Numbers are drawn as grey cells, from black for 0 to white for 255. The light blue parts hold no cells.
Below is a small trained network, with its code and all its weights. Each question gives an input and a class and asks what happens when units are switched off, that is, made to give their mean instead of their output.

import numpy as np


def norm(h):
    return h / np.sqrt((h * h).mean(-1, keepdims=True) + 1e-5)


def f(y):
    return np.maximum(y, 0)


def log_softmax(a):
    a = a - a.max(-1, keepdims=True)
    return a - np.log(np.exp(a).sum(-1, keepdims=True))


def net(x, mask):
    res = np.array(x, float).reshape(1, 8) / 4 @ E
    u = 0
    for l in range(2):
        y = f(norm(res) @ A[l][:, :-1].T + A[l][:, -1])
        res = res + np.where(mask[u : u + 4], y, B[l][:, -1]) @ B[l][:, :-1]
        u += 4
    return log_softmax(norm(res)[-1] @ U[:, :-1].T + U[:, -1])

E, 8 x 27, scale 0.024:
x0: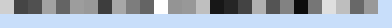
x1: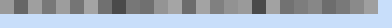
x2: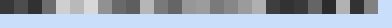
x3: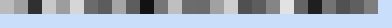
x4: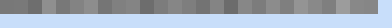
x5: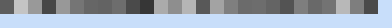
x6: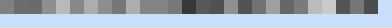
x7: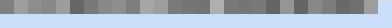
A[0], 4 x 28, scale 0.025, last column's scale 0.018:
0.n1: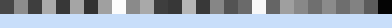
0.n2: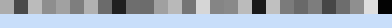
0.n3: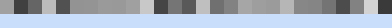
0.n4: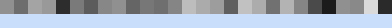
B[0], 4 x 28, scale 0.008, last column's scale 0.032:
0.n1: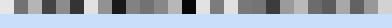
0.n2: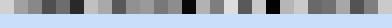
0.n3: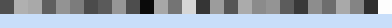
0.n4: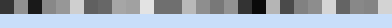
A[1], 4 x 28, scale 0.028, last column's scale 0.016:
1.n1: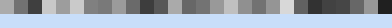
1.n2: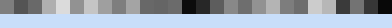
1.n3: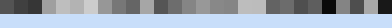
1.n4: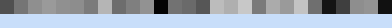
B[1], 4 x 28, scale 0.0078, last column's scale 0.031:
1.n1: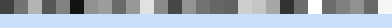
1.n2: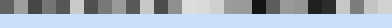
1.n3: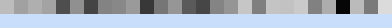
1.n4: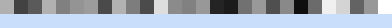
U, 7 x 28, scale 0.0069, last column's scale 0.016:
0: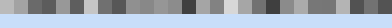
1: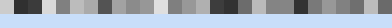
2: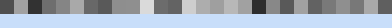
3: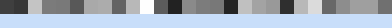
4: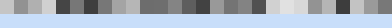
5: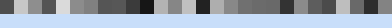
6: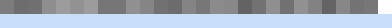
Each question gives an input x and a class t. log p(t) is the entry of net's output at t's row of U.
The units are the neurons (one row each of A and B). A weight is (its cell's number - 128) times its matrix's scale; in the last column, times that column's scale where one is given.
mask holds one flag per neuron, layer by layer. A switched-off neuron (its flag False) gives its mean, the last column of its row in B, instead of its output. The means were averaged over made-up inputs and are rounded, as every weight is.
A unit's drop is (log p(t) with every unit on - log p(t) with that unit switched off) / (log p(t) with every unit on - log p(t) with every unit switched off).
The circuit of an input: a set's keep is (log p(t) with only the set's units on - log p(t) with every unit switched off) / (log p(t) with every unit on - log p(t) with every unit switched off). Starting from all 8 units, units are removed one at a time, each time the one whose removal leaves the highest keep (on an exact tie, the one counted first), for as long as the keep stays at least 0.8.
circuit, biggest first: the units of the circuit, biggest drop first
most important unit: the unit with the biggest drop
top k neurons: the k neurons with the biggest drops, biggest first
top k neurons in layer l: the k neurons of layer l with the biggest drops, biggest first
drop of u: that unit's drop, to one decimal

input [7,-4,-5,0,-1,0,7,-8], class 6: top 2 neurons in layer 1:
[1.n2; 1.n4]
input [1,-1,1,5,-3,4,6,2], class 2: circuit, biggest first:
[1.n2]
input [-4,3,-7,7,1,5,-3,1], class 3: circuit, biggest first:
[1.n1; 0.n3]
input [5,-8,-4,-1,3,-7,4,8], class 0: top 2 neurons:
[0.n1; 1.n4]
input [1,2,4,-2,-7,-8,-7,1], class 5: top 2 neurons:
[0.n3; 1.n2]
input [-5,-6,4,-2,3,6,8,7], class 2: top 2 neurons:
[1.n2; 0.n3]
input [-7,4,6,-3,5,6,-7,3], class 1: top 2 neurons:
[1.n4; 0.n3]
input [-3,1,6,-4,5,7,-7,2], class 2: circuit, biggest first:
[0.n4; 0.n3]
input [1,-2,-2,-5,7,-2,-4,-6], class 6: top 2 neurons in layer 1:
[1.n1; 1.n2]
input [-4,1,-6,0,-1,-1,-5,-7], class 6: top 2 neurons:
[0.n4; 1.n3]
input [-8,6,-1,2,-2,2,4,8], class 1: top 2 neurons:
[1.n4; 0.n1]
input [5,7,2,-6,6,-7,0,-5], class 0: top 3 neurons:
[0.n2; 1.n1; 1.n4]
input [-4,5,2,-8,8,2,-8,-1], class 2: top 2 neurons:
[0.n4; 1.n1]
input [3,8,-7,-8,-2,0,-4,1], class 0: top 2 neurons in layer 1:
[1.n1; 1.n3]
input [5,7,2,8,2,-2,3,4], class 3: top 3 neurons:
[1.n1; 0.n1; 1.n4]
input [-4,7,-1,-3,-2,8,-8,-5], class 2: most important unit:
0.n4
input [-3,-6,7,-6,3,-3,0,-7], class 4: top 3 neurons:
[1.n3; 0.n2; 1.n1]
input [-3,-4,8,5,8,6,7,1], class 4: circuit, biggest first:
[1.n3; 0.n3]
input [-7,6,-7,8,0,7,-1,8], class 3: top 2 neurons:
[1.n1; 0.n3]
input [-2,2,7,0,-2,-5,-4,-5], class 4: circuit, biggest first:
[1.n3]
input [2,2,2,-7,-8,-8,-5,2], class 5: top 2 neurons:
[0.n3; 1.n1]
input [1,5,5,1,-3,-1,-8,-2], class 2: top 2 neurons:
[0.n4; 0.n1]
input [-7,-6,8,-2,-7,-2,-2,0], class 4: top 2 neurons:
[1.n3; 0.n2]
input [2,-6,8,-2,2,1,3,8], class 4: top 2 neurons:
[1.n3; 0.n2]
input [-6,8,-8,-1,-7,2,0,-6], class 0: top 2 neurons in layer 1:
[1.n3; 1.n4]
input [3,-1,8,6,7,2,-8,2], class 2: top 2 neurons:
[0.n4; 1.n4]
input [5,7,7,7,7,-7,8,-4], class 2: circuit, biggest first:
[1.n2]
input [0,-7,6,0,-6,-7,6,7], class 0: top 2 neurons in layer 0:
[0.n1; 0.n4]
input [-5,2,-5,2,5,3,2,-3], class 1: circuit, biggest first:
[1.n4; 0.n3]
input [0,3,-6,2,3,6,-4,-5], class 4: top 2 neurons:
[0.n3; 1.n2]
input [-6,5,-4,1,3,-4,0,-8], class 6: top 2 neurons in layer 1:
[1.n4; 1.n2]
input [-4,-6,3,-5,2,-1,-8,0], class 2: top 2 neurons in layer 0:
[0.n4; 0.n2]
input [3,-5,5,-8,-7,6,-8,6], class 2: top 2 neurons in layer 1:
[1.n1; 1.n4]
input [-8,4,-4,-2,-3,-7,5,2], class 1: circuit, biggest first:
[1.n4]
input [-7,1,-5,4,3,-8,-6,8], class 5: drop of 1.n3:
0.1
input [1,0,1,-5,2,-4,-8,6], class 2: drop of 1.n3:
0.0
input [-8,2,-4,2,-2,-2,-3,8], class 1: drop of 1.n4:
0.9
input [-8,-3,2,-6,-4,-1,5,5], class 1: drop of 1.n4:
0.8
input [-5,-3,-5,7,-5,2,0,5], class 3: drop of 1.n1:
0.9
